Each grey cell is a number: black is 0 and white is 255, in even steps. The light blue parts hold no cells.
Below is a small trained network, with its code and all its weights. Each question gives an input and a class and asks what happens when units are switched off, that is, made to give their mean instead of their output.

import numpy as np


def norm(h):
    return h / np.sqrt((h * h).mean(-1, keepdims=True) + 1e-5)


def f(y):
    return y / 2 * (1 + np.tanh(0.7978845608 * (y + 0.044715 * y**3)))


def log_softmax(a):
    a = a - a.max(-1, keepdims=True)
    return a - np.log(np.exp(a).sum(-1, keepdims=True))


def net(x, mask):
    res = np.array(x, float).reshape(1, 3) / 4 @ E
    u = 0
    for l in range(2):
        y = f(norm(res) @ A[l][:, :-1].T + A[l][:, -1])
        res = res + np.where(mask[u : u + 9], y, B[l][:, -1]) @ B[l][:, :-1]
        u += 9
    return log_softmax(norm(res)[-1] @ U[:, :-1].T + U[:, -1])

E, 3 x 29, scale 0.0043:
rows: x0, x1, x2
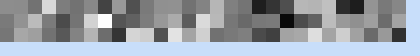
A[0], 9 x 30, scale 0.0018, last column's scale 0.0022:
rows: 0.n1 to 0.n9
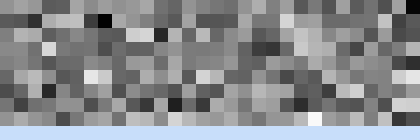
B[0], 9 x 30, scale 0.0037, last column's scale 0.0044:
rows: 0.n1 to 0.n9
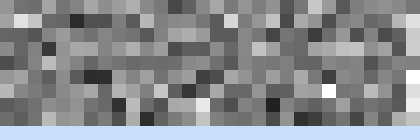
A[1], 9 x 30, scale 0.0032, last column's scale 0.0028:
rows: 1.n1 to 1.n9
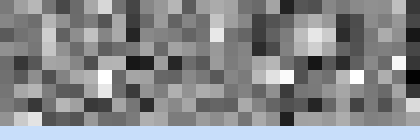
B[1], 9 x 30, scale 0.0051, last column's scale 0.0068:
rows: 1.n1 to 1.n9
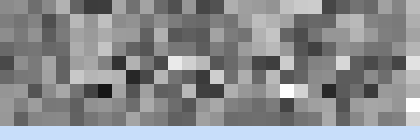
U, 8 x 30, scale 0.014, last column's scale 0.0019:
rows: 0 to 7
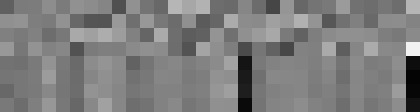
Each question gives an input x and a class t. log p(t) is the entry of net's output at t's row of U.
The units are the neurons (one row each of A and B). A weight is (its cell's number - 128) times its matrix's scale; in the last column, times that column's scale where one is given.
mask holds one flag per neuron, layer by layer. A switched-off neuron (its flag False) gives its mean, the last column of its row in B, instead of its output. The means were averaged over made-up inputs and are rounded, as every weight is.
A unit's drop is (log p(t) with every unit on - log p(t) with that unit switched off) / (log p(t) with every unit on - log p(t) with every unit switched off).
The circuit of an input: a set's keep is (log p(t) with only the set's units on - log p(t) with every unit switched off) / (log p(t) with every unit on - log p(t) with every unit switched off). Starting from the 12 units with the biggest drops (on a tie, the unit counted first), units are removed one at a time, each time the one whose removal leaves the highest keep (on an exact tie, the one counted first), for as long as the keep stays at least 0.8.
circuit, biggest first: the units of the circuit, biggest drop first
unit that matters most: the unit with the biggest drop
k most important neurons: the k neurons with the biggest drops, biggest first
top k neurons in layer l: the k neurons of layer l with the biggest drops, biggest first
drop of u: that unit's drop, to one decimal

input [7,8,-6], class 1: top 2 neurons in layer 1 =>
1.n1; 1.n7
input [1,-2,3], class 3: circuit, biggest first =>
1.n8; 1.n5; 0.n3
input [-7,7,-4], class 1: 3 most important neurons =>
1.n1; 1.n7; 0.n4
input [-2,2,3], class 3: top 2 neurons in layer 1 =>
1.n5; 1.n8
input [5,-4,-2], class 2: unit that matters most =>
0.n6
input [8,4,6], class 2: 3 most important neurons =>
1.n3; 0.n8; 1.n4
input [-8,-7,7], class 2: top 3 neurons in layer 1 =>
1.n6; 1.n5; 1.n7
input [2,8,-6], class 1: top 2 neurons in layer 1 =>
1.n1; 1.n7
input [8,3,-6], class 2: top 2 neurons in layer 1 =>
1.n3; 1.n2
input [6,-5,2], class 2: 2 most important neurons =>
0.n6; 1.n4
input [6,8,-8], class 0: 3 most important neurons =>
1.n5; 0.n2; 0.n8
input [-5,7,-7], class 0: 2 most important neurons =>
1.n5; 0.n2
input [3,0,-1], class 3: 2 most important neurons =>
0.n4; 1.n6
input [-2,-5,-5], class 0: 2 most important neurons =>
1.n5; 0.n6
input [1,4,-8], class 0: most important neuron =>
1.n5
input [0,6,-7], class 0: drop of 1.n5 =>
1.2
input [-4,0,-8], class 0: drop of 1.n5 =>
0.8
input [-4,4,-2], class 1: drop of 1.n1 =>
0.6
